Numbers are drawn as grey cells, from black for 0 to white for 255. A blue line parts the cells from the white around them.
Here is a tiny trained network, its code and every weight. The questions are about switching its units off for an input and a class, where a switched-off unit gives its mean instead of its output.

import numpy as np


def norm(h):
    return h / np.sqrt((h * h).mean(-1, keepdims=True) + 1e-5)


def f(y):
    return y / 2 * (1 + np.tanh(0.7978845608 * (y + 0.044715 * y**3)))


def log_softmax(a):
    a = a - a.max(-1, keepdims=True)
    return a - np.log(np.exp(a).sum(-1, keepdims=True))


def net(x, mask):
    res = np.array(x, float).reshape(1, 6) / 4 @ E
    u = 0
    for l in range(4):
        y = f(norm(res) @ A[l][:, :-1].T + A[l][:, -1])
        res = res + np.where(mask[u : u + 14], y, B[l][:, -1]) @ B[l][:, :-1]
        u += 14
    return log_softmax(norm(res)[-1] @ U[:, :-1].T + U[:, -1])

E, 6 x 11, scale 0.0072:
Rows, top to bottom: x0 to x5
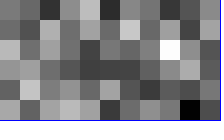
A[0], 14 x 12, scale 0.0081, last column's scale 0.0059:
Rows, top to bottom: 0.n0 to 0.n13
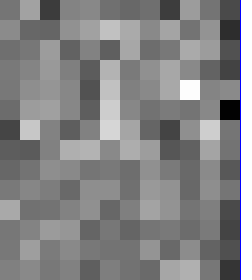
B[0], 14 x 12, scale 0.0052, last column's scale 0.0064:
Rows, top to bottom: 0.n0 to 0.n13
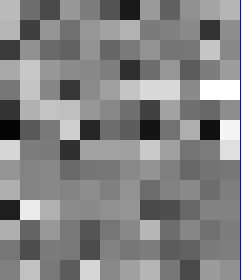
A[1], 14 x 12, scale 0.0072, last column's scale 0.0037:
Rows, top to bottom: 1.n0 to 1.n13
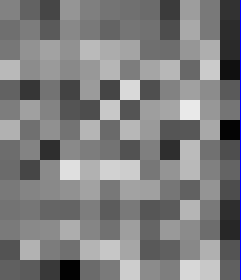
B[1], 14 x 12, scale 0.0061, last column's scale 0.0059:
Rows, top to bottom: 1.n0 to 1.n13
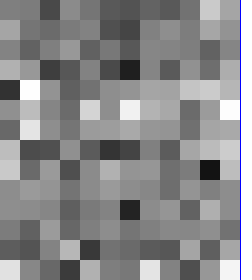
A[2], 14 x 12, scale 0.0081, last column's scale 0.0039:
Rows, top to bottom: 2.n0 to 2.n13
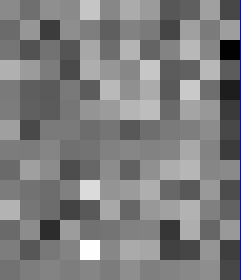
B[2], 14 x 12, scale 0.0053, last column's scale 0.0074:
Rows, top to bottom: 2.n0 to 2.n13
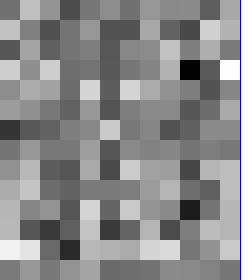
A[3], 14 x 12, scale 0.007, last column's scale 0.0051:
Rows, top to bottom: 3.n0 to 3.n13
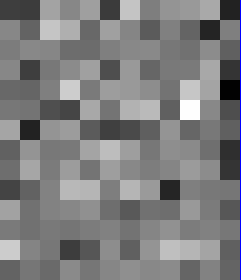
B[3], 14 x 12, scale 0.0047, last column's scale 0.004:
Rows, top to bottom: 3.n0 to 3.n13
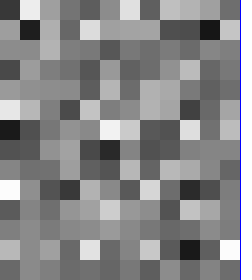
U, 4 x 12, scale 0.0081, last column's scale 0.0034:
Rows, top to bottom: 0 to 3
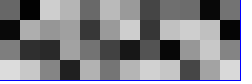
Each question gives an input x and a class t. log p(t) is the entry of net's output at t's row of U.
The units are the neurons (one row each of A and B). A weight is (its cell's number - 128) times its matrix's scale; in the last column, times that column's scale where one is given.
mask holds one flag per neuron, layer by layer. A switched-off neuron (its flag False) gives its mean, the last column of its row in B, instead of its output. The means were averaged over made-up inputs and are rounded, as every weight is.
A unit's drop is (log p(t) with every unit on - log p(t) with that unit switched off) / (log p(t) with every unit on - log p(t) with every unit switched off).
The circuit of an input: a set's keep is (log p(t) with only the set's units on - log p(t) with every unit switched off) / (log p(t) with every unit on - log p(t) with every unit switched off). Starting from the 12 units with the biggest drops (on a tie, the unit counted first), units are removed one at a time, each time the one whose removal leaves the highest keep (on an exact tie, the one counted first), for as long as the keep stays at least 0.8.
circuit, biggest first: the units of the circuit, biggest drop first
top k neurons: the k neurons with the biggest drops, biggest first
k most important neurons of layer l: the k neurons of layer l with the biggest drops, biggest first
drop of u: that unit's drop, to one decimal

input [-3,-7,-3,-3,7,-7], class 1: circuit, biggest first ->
(0.n6)
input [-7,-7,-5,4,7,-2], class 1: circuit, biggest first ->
(0.n6 1.n13)
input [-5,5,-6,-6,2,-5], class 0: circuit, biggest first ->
(0.n6 1.n8)
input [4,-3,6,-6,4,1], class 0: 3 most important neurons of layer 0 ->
(0.n4 0.n13 0.n7)
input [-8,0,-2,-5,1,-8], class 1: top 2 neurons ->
(0.n6 0.n5)
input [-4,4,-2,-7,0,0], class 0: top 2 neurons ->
(0.n6 0.n4)
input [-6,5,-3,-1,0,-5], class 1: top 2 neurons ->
(0.n6 0.n5)
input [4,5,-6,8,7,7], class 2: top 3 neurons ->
(0.n4 1.n5 1.n13)
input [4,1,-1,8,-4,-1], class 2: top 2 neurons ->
(0.n4 0.n7)
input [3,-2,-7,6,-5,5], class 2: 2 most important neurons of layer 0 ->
(0.n4 0.n0)
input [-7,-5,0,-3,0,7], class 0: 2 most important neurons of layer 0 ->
(0.n4 0.n7)
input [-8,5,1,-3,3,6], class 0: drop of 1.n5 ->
0.1
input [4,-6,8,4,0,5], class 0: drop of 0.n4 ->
0.1
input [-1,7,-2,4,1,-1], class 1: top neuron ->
(0.n4)
